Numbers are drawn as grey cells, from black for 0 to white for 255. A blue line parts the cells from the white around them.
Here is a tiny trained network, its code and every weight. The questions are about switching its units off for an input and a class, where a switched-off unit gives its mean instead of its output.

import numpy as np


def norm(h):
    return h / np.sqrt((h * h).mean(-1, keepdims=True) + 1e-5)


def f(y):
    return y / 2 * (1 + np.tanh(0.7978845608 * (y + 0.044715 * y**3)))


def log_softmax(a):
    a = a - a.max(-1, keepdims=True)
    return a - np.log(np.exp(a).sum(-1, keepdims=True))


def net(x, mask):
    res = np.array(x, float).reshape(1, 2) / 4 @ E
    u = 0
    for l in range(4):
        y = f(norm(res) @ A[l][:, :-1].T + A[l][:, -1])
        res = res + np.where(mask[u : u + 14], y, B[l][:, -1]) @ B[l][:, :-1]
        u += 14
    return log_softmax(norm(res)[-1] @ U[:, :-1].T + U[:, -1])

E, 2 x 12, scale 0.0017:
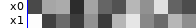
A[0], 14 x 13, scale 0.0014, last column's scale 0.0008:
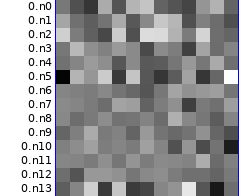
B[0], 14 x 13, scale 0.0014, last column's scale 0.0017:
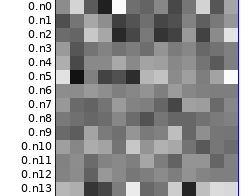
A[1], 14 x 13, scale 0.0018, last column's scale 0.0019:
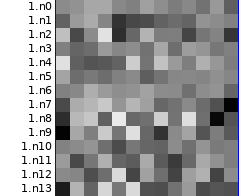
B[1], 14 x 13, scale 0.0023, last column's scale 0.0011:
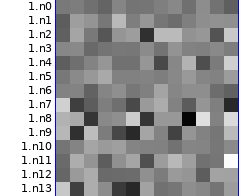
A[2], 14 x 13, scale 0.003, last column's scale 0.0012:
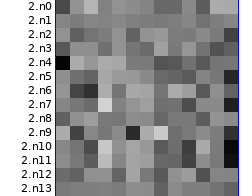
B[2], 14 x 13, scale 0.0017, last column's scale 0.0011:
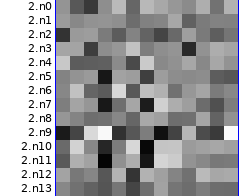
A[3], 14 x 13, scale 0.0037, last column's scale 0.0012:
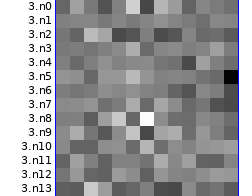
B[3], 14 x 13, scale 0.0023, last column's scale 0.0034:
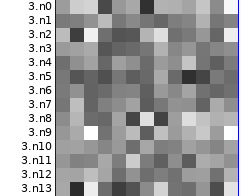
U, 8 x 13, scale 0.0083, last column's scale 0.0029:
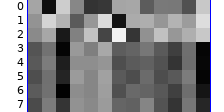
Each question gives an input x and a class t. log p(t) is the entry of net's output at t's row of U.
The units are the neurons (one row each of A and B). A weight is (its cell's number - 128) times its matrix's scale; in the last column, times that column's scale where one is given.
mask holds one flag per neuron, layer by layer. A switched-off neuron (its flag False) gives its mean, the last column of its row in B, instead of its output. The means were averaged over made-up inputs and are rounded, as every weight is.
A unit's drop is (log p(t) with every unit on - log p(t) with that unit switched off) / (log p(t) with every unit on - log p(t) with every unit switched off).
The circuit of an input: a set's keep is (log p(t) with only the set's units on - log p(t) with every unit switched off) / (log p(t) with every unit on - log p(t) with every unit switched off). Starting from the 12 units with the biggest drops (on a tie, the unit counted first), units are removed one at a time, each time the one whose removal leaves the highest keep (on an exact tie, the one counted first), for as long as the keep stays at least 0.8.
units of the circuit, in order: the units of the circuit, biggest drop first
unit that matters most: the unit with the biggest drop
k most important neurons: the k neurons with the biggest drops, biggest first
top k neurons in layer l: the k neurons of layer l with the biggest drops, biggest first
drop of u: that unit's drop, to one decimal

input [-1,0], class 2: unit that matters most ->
1.n12
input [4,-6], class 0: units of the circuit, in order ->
[1.n9; 1.n13]
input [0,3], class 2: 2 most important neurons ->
[0.n5; 1.n9]
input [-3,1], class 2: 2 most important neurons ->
[1.n8; 0.n13]
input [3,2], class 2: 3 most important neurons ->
[0.n13; 0.n0; 1.n2]
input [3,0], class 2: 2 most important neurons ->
[0.n13; 0.n0]
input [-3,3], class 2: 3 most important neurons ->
[1.n11; 1.n8; 0.n5]
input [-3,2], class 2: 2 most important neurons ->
[1.n8; 0.n13]
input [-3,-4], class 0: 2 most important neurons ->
[1.n9; 0.n13]
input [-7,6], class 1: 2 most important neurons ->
[0.n5; 1.n9]
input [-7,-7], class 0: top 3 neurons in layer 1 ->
[1.n9; 1.n13; 1.n8]
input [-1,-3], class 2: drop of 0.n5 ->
1.2
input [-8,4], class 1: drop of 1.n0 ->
0.0
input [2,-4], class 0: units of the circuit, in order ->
[1.n9]
